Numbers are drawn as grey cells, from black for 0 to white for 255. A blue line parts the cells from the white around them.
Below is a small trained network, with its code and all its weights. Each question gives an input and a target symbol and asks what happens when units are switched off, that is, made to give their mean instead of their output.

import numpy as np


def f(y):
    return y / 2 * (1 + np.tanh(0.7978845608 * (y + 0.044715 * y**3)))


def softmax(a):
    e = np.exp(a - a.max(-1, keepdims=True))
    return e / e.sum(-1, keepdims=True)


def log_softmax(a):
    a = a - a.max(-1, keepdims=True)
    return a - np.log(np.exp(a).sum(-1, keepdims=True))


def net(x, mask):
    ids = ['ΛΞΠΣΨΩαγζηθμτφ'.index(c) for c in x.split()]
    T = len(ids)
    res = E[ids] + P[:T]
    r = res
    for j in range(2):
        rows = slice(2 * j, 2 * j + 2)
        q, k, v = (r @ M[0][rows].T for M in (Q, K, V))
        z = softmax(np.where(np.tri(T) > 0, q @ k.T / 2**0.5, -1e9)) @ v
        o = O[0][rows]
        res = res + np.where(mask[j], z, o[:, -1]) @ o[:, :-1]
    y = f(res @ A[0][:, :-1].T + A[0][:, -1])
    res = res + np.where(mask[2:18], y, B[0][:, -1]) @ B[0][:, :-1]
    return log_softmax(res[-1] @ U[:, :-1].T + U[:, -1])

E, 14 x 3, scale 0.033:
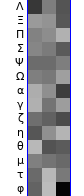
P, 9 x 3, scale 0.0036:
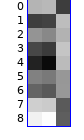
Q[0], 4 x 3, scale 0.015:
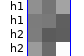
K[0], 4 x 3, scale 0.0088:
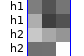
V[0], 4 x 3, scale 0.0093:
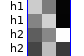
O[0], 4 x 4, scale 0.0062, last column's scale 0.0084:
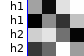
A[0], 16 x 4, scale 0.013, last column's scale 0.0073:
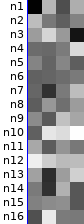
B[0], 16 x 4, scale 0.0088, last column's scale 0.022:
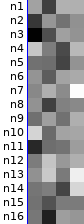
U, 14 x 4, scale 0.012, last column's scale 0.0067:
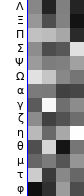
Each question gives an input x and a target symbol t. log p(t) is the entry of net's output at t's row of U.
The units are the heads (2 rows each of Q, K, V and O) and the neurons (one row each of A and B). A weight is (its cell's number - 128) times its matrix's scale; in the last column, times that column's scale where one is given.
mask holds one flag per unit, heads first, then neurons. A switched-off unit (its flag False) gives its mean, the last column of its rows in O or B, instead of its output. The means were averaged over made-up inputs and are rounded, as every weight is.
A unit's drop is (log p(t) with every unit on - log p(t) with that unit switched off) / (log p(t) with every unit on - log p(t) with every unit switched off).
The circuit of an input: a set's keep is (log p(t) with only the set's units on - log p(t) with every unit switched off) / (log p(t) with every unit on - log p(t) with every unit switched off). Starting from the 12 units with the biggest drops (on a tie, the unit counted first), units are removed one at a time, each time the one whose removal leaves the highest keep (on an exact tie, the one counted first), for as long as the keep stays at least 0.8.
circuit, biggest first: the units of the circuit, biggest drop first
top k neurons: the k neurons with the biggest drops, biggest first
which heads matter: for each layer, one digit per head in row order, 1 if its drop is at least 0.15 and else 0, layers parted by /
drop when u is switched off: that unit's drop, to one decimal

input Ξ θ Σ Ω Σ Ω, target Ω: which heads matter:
01
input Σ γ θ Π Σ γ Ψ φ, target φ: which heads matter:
01
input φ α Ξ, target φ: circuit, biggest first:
[h2]
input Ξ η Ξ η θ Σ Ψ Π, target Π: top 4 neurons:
[n10 n12 n3 n16]
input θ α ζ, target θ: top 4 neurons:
[n13 n7 n14 n10]
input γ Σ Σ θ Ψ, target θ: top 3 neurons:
[n1 n10 n16]
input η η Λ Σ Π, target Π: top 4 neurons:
[n12 n10 n3 n1]
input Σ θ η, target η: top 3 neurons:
[n10 n16 n3]
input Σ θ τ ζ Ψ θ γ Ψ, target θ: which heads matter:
10
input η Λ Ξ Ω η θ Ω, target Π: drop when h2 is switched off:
0.5
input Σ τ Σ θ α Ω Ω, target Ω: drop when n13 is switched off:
-0.1
